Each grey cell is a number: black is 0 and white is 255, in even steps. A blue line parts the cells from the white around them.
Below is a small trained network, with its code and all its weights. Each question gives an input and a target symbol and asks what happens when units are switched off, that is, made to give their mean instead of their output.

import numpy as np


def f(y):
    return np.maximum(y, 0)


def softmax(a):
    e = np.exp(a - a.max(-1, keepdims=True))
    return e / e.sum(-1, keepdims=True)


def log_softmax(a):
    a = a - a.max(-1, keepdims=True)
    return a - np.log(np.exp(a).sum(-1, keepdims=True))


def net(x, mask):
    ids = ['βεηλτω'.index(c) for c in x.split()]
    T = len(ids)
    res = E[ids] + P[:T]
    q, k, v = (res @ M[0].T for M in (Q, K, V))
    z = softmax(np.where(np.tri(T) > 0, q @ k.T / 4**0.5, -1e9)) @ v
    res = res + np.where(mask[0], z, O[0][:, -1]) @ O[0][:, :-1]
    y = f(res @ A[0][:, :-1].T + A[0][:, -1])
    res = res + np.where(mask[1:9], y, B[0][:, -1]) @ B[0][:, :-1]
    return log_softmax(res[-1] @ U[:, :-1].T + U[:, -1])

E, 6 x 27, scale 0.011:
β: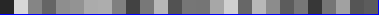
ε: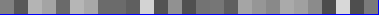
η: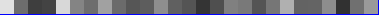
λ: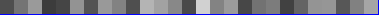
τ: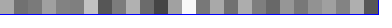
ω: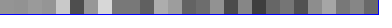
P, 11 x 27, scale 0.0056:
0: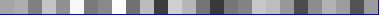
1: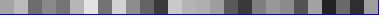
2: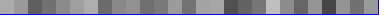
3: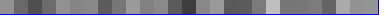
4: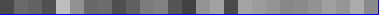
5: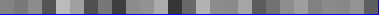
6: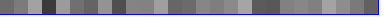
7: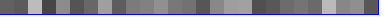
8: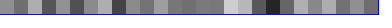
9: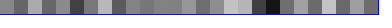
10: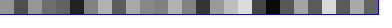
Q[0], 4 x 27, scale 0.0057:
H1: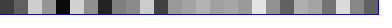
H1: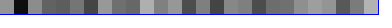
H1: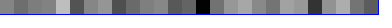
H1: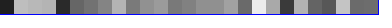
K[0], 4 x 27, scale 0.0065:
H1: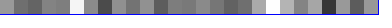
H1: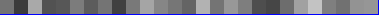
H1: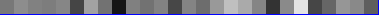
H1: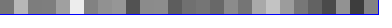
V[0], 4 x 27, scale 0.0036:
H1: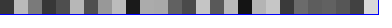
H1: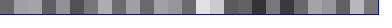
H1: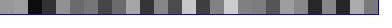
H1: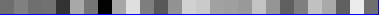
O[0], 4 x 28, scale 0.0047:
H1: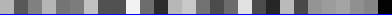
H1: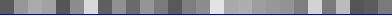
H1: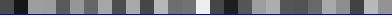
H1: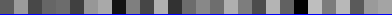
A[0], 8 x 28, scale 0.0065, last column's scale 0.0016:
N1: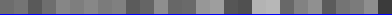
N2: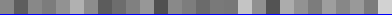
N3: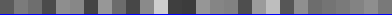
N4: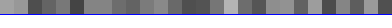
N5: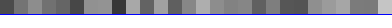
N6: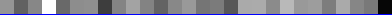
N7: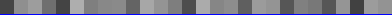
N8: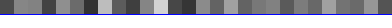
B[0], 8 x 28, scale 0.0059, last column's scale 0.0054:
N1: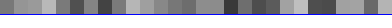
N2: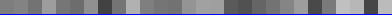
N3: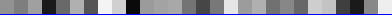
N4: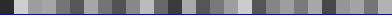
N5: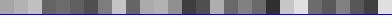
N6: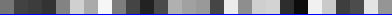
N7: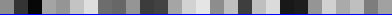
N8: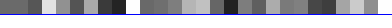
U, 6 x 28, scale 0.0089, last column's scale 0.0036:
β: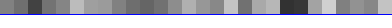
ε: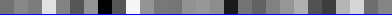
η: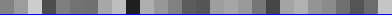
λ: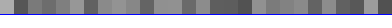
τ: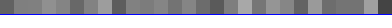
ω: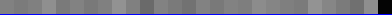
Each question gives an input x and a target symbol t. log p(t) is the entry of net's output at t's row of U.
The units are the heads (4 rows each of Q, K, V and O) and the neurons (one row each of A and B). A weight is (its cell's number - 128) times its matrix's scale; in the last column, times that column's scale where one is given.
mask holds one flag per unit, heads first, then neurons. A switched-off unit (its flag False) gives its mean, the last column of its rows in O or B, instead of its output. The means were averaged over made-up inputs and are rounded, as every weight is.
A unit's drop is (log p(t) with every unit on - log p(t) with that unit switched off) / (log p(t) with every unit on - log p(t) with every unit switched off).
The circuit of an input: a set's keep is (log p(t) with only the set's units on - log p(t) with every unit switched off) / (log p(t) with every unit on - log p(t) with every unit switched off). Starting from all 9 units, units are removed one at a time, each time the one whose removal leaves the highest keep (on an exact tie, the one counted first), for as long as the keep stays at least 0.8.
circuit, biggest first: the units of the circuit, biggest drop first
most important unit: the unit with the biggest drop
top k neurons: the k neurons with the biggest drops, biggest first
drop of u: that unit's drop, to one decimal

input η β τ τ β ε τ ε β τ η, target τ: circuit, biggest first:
(N3 N8 N4 H1)
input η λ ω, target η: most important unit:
N8
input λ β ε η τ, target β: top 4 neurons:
(N6 N8 N1 N5)
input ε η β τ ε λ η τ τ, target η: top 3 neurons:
(N8 N5 N7)
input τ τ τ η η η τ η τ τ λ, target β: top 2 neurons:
(N7 N3)
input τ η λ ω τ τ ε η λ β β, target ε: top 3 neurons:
(N3 N8 N6)
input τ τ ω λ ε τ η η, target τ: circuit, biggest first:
(N3 N8 N4)
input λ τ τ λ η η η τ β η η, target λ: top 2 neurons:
(N3 N8)
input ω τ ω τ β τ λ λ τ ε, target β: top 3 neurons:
(N7 N8 N5)
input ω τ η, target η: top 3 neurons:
(N3 N7 N4)
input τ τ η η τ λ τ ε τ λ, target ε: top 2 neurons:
(N3 N8)
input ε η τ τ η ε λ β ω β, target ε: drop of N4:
0.0
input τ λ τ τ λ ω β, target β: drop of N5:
-0.1
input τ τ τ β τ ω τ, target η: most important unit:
H1
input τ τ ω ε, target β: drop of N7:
0.3
